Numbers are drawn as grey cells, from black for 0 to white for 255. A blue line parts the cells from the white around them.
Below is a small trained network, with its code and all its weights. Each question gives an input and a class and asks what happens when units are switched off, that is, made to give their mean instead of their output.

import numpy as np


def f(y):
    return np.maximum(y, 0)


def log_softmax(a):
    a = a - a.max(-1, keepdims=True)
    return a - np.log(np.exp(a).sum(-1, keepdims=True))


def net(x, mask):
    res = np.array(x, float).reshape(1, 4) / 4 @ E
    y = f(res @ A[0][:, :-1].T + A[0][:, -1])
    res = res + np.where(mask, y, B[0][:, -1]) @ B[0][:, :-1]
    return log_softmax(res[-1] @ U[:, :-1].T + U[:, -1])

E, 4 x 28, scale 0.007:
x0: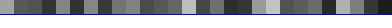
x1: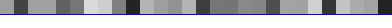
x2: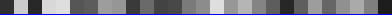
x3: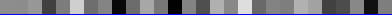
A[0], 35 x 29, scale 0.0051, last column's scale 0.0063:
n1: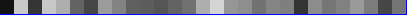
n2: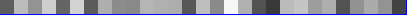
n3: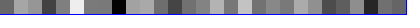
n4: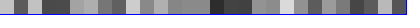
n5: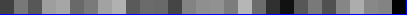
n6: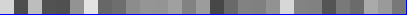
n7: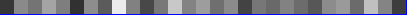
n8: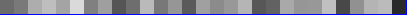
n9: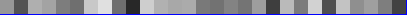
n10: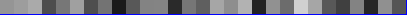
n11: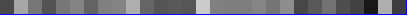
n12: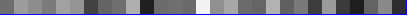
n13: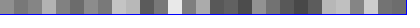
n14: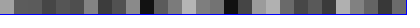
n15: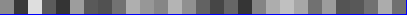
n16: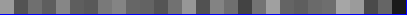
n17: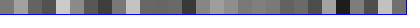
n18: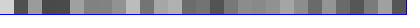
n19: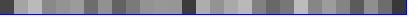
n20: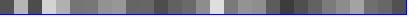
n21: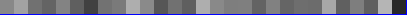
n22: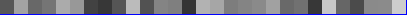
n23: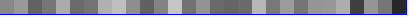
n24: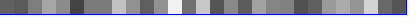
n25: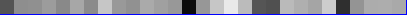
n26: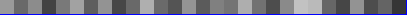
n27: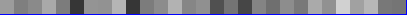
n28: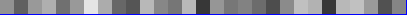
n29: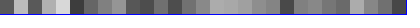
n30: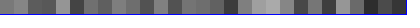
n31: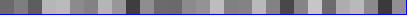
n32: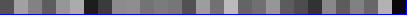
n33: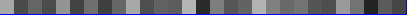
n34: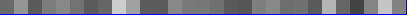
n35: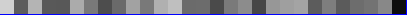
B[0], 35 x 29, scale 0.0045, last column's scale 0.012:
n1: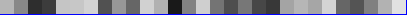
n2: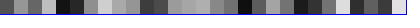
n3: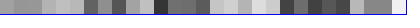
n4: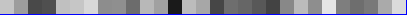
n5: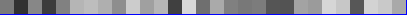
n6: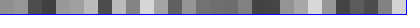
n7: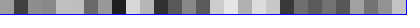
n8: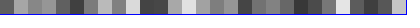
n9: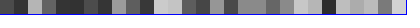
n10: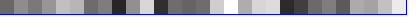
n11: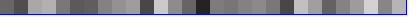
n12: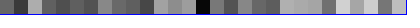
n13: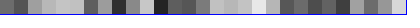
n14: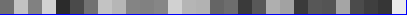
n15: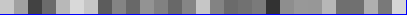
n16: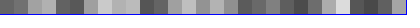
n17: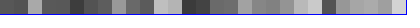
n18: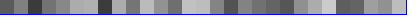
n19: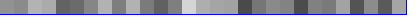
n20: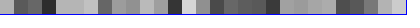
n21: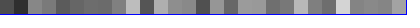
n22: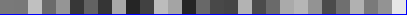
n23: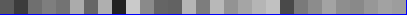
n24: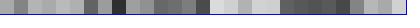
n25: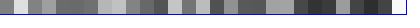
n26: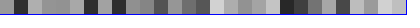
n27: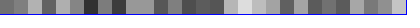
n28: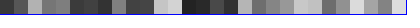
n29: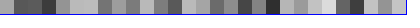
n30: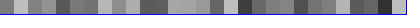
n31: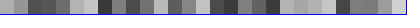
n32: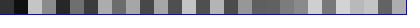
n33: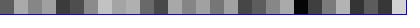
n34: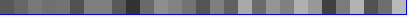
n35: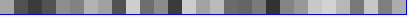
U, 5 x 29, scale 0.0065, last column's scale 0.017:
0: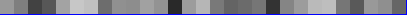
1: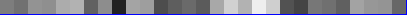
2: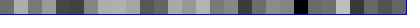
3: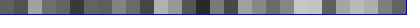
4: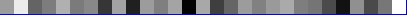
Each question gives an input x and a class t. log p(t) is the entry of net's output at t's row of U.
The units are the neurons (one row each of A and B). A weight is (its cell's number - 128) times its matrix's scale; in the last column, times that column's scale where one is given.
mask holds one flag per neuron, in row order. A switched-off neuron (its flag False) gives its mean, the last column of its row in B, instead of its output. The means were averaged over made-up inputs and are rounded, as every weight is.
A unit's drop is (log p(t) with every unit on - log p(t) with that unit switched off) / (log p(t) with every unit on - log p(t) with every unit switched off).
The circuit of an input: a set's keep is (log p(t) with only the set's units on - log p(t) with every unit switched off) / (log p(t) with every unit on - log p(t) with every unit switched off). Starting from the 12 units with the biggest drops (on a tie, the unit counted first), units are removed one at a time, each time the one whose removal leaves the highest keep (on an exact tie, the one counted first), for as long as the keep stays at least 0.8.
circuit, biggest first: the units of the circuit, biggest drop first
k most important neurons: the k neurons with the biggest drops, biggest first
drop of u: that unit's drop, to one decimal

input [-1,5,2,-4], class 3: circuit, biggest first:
(n9)
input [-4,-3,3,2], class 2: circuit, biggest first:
(n2, n25)
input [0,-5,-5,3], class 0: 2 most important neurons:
(n4, n15)
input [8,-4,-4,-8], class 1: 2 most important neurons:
(n13, n7)
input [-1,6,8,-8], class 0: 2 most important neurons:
(n31, n1)
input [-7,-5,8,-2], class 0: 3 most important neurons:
(n1, n20, n29)
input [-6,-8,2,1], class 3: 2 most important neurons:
(n22, n17)
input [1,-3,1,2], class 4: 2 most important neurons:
(n9, n28)
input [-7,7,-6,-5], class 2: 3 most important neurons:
(n2, n25, n8)
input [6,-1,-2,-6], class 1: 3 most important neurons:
(n13, n7, n24)
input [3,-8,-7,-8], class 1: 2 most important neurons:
(n13, n7)
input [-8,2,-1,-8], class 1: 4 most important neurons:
(n13, n24, n7, n27)
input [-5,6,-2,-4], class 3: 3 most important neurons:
(n9, n28, n14)
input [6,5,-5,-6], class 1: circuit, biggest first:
(n13)
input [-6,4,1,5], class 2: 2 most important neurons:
(n2, n25)
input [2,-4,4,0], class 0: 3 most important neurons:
(n1, n28, n9)
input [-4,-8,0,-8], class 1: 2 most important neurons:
(n7, n13)
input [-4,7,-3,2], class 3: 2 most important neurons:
(n9, n28)
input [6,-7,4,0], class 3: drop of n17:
0.3
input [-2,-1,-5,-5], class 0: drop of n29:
-0.1
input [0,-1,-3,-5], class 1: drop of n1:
0.0
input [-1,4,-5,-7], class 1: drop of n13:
0.1
